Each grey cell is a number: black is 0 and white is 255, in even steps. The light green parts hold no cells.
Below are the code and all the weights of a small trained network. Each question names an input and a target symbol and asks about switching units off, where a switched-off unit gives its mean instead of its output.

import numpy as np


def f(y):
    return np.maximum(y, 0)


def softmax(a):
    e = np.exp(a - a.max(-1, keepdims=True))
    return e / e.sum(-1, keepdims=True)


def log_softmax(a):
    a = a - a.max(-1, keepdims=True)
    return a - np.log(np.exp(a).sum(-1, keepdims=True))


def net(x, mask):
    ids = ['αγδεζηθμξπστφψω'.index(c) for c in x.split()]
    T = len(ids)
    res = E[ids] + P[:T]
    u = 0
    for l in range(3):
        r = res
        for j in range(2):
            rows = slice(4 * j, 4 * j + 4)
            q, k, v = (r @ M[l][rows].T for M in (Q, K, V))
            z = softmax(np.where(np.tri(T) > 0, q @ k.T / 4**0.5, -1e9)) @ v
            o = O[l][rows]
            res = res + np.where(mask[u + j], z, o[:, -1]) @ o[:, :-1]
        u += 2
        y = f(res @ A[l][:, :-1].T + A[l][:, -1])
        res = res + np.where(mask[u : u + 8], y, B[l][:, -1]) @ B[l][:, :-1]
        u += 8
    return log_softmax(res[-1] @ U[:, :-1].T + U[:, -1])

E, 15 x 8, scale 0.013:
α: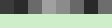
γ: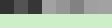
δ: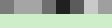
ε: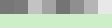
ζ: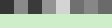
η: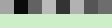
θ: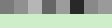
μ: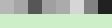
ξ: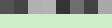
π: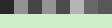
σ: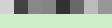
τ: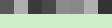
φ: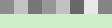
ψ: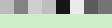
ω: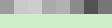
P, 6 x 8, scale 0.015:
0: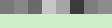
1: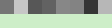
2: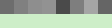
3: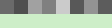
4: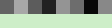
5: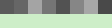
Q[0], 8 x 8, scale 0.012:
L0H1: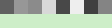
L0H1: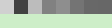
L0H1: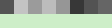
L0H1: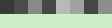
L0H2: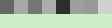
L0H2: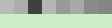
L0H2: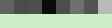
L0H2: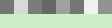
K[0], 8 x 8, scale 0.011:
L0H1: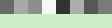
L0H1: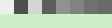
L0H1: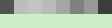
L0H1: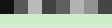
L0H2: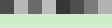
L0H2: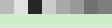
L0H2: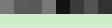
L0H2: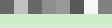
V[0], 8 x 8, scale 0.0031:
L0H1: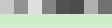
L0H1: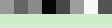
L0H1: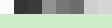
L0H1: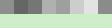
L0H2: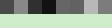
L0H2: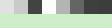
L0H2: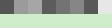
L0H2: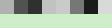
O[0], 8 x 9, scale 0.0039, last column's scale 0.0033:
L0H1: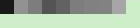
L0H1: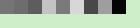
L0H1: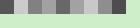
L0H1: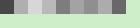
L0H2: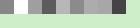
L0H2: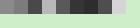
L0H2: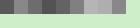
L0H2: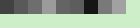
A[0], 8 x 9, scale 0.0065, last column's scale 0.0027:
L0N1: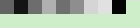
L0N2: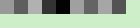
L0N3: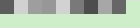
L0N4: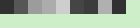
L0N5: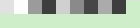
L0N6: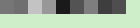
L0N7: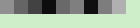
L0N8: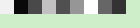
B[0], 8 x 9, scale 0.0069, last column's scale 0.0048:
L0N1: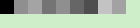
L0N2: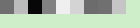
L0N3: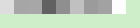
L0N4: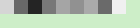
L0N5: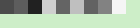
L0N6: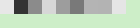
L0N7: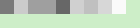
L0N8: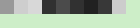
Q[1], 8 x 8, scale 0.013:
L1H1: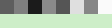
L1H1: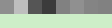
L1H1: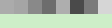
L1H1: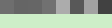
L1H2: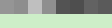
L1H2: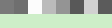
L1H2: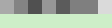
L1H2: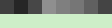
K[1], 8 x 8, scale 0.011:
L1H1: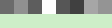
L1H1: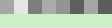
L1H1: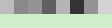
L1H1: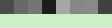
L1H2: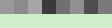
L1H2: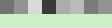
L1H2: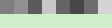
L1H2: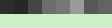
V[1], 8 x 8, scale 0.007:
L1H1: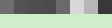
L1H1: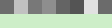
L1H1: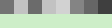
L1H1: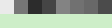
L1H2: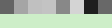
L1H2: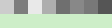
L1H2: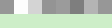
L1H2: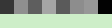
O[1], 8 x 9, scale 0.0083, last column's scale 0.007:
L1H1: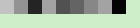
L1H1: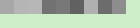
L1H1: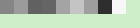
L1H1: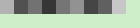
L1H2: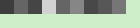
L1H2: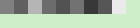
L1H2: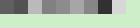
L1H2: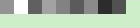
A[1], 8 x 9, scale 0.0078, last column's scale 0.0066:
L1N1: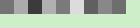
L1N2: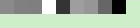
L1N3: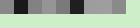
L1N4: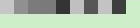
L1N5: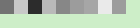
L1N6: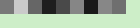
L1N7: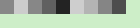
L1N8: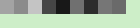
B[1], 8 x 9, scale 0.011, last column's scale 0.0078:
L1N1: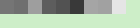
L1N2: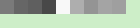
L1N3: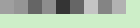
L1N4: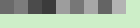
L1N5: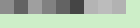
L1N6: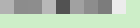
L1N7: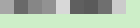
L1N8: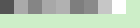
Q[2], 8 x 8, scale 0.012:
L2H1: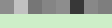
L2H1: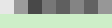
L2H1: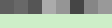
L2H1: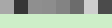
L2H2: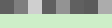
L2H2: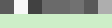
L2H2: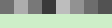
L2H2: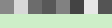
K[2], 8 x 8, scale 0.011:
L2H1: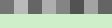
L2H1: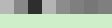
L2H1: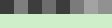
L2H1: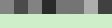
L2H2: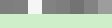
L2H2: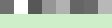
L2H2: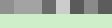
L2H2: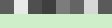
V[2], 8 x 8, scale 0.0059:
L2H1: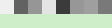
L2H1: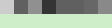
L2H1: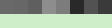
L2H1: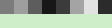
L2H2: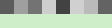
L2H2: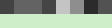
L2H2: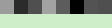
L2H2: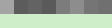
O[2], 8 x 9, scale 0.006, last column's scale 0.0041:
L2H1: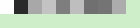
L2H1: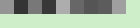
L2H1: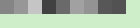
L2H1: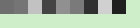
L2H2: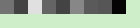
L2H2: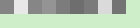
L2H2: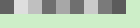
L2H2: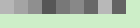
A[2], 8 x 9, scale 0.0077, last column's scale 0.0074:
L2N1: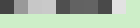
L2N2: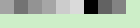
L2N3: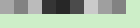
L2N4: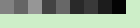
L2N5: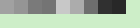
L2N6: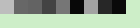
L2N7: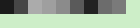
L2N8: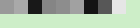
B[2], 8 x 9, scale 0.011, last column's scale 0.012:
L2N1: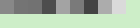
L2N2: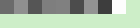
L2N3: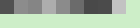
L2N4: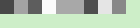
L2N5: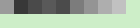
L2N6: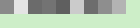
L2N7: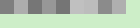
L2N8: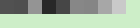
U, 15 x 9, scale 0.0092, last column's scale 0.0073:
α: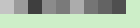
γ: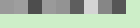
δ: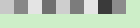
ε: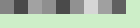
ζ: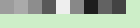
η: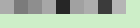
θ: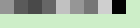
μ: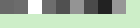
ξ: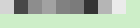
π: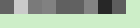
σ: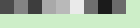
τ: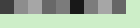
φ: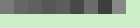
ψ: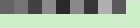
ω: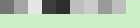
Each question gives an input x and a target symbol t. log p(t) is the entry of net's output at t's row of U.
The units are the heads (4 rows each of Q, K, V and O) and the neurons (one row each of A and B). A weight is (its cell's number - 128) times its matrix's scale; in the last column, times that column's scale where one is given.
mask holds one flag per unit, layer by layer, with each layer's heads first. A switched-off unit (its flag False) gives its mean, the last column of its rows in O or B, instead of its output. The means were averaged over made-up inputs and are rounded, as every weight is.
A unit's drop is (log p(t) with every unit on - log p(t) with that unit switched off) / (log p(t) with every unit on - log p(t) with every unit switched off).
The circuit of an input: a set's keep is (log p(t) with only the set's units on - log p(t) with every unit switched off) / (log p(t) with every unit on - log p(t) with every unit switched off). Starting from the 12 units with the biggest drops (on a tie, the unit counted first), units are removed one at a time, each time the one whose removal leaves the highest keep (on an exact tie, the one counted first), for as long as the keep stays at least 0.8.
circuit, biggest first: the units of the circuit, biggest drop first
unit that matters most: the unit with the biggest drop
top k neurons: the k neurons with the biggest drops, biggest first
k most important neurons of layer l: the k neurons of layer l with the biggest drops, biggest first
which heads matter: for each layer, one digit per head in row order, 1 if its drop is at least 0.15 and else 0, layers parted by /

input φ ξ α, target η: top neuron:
L1N3
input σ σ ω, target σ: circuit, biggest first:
L1H2, L0N4, L1N2
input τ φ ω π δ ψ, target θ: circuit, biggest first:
L1N2, L1H1
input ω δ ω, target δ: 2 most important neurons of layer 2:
L2N5, L2N8
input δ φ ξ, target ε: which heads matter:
00 / 11 / 01
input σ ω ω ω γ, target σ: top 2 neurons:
L0N8, L0N5
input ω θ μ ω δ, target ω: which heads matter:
01 / 10 / 01
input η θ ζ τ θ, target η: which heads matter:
00 / 01 / 10
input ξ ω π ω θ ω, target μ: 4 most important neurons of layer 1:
L1N8, L1N3, L1N7, L1N2
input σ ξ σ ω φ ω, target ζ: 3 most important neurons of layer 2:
L2N1, L2N5, L2N8
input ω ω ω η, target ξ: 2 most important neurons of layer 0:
L0N8, L0N2
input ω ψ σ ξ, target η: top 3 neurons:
L1N3, L0N4, L0N8
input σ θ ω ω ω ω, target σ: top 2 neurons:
L0N6, L0N3
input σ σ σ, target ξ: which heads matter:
00 / 10 / 00
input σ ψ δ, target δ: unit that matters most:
L1N7
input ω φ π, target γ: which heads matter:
00 / 11 / 00
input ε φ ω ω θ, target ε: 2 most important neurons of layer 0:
L0N7, L0N1
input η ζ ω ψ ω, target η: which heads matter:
00 / 01 / 10
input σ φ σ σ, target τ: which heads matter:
00 / 10 / 00
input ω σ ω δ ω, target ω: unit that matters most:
L1N4
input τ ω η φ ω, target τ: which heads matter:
00 / 01 / 10
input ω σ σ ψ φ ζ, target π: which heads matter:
00 / 11 / 00
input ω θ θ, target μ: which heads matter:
00 / 00 / 00
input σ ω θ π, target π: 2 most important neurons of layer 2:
L2N3, L2N6
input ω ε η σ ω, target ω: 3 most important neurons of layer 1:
L1N6, L1N4, L1N1
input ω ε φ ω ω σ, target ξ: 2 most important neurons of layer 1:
L1N8, L1N6
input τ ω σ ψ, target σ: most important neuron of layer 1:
L1N8
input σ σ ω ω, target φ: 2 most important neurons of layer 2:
L2N2, L2N5
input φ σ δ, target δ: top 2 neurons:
L1N7, L0N6
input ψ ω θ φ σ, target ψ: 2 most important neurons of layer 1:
L1N2, L1N8
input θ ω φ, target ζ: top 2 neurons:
L0N5, L0N8
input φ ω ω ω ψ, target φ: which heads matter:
00 / 11 / 01
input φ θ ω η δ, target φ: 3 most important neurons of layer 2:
L2N2, L2N5, L2N8
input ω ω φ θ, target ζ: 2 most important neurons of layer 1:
L1N8, L1N6
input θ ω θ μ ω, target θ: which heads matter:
00 / 11 / 00
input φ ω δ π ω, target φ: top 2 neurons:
L1N7, L2N2
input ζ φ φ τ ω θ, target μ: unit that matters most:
L1N6
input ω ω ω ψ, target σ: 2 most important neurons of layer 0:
L0N6, L0N4
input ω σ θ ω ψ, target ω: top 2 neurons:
L1N4, L1N1
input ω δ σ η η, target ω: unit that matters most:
L0N7
